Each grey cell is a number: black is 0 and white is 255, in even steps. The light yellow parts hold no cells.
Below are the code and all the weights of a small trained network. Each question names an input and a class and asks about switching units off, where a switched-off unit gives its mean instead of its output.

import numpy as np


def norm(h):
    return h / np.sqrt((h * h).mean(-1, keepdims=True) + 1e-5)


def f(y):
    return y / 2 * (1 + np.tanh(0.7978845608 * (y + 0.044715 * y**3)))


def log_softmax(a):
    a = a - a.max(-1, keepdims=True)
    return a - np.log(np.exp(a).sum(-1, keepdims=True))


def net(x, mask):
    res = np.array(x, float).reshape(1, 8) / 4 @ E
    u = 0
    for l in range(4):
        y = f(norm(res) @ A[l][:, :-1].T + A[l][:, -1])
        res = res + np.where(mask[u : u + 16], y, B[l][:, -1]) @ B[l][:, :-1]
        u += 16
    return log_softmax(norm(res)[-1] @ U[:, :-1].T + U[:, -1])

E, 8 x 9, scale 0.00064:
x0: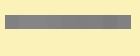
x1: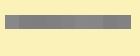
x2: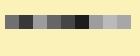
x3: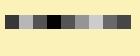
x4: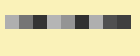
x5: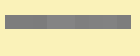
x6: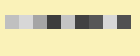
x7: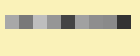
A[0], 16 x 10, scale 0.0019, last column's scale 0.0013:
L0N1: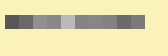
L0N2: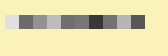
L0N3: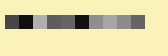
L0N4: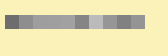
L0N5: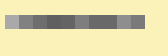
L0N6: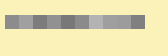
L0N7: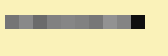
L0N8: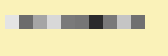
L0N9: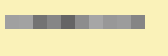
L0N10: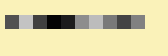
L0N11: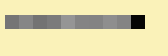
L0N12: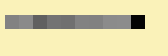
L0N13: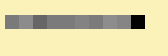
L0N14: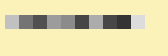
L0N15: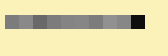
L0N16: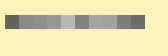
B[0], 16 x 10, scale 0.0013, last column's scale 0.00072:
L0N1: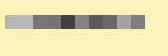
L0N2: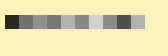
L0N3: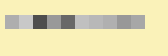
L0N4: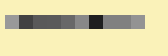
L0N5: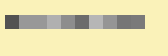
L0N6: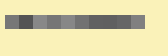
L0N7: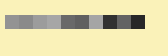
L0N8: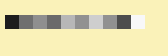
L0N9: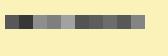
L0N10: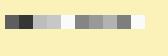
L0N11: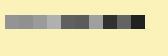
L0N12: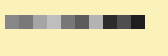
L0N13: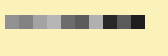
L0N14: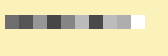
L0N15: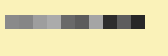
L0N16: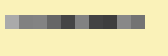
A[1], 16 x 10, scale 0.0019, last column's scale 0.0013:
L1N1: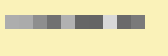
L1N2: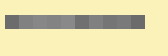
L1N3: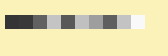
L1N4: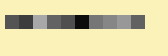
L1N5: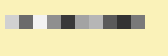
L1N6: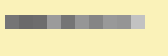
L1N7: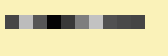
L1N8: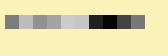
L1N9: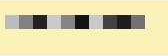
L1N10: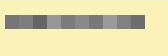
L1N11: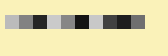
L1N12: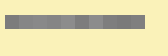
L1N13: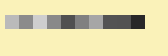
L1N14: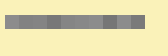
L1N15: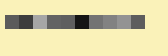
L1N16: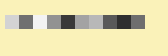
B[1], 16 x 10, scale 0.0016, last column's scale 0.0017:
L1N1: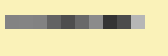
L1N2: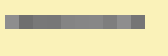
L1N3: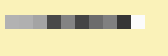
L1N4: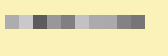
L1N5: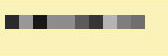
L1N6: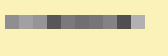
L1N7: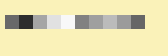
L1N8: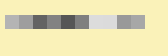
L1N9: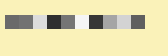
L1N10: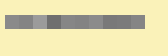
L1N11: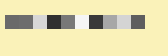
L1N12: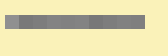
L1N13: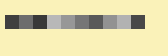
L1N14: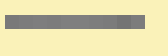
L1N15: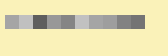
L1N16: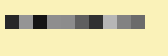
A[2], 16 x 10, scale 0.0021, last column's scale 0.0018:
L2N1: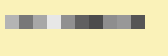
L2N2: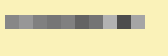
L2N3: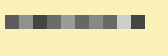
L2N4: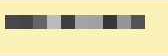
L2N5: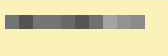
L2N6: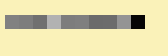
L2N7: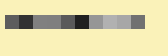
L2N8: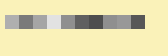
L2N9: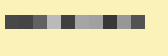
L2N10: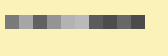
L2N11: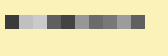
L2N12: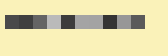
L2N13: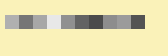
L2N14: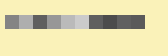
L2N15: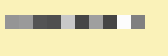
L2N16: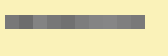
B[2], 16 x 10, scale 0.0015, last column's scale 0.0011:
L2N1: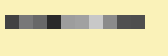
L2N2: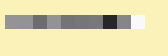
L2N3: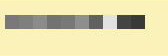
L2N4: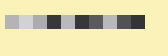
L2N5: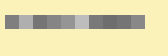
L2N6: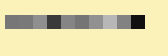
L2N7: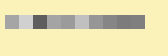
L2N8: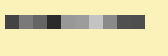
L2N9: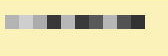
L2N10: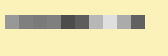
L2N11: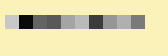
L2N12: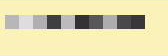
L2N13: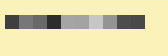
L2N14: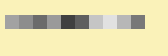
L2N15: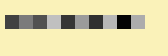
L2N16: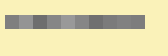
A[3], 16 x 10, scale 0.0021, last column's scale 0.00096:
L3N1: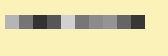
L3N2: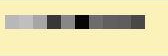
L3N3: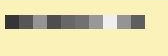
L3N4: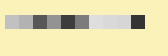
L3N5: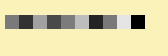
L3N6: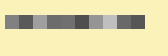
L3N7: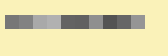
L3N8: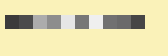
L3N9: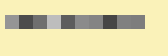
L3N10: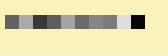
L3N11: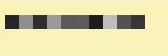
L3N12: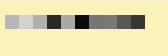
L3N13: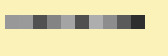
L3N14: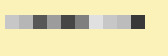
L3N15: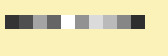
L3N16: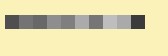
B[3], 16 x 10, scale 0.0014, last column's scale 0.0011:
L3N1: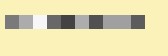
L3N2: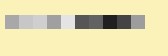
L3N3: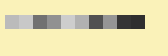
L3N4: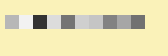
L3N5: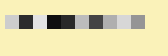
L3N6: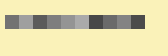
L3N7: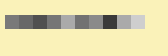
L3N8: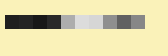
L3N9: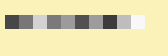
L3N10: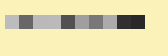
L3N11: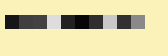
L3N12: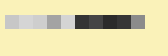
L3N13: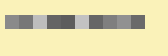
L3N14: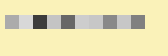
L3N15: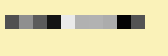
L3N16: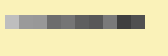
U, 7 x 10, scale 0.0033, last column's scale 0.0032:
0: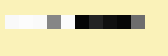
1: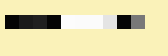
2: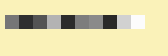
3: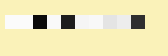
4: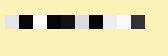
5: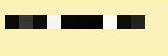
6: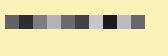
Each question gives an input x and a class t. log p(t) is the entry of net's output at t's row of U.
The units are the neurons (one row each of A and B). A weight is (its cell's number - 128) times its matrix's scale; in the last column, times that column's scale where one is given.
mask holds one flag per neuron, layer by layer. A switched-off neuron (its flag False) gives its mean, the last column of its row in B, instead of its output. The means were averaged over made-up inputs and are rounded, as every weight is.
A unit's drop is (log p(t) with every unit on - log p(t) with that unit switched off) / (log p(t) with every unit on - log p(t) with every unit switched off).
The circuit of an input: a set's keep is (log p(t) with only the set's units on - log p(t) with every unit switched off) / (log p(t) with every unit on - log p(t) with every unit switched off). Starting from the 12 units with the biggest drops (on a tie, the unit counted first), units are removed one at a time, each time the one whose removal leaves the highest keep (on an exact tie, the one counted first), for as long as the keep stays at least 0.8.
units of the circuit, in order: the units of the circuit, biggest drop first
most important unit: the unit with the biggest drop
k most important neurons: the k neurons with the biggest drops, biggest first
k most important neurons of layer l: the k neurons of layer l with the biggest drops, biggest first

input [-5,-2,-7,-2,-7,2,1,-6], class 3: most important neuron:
[L1N8]
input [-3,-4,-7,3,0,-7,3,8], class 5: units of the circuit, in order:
[L1N16 L1N5 L3N11]
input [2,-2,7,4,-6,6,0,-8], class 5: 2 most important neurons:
[L2N15 L1N8]
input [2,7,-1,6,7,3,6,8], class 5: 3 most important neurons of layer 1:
[L1N16 L1N5 L1N3]
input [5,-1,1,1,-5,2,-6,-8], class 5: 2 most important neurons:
[L2N15 L1N3]
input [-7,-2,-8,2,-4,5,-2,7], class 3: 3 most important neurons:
[L1N8 L2N14 L2N15]
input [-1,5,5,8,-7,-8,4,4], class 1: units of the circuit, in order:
[L0N10 L1N7 L3N15]
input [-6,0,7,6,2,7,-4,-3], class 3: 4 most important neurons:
[L0N8 L0N2 L1N4 L2N7]
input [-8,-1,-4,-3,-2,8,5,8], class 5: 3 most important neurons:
[L1N16 L1N5 L1N3]
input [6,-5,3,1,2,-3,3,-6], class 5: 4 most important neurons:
[L2N15 L1N3 L1N8 L3N11]
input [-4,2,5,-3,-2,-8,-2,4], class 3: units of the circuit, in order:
[L1N4 L3N4]
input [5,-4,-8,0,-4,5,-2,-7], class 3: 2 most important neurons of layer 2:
[L2N14 L2N10]
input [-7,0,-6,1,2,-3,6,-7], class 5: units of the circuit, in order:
[L2N15 L1N3 L3N11]
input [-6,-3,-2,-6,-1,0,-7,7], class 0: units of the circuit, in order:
[L2N12 L2N4 L2N9]
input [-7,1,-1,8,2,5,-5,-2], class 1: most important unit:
L1N7
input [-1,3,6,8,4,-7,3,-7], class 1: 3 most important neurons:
[L0N10 L1N7 L1N8]
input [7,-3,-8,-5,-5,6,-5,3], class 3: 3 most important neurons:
[L1N8 L2N14 L0N10]
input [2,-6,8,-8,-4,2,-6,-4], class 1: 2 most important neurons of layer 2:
[L2N13 L2N1]
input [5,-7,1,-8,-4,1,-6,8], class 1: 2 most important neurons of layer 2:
[L2N13 L2N1]
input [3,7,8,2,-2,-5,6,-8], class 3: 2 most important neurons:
[L1N3 L1N4]
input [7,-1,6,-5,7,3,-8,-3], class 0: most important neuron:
[L2N12]
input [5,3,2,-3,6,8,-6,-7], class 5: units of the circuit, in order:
[L2N15 L3N11 L2N3 L2N12]
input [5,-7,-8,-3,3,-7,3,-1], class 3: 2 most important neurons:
[L1N8 L1N3]
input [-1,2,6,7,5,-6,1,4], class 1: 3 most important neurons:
[L0N10 L1N7 L1N8]
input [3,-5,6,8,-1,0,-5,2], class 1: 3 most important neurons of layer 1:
[L1N7 L1N8 L1N1]
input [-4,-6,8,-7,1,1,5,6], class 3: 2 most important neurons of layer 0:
[L0N10 L0N3]
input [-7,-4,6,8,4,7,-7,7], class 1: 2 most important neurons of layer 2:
[L2N15 L2N7]
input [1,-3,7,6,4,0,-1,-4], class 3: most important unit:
L0N8
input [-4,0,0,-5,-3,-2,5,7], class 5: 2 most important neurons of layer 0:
[L0N10 L0N14]
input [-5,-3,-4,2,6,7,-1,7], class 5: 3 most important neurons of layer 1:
[L1N16 L1N5 L1N13]
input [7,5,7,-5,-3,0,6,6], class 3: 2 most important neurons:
[L1N3 L1N4]
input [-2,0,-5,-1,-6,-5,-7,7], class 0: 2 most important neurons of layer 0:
[L0N14 L0N3]
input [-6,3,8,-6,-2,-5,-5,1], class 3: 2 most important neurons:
[L0N10 L2N7]
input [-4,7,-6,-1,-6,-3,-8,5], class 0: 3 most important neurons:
[L2N12 L2N4 L2N9]
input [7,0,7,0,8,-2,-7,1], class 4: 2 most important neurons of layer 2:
[L2N14 L2N10]
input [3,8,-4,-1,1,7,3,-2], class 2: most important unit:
L1N3
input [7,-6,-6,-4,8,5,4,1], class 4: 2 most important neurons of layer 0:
[L0N10 L0N3]
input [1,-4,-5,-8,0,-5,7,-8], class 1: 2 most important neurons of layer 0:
[L0N8 L0N2]
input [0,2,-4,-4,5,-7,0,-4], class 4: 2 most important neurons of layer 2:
[L2N7 L2N2]
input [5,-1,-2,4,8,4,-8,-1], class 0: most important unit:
L2N12
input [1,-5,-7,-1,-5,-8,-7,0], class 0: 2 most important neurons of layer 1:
[L1N4 L1N15]
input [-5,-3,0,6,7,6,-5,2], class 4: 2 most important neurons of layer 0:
[L0N8 L0N2]
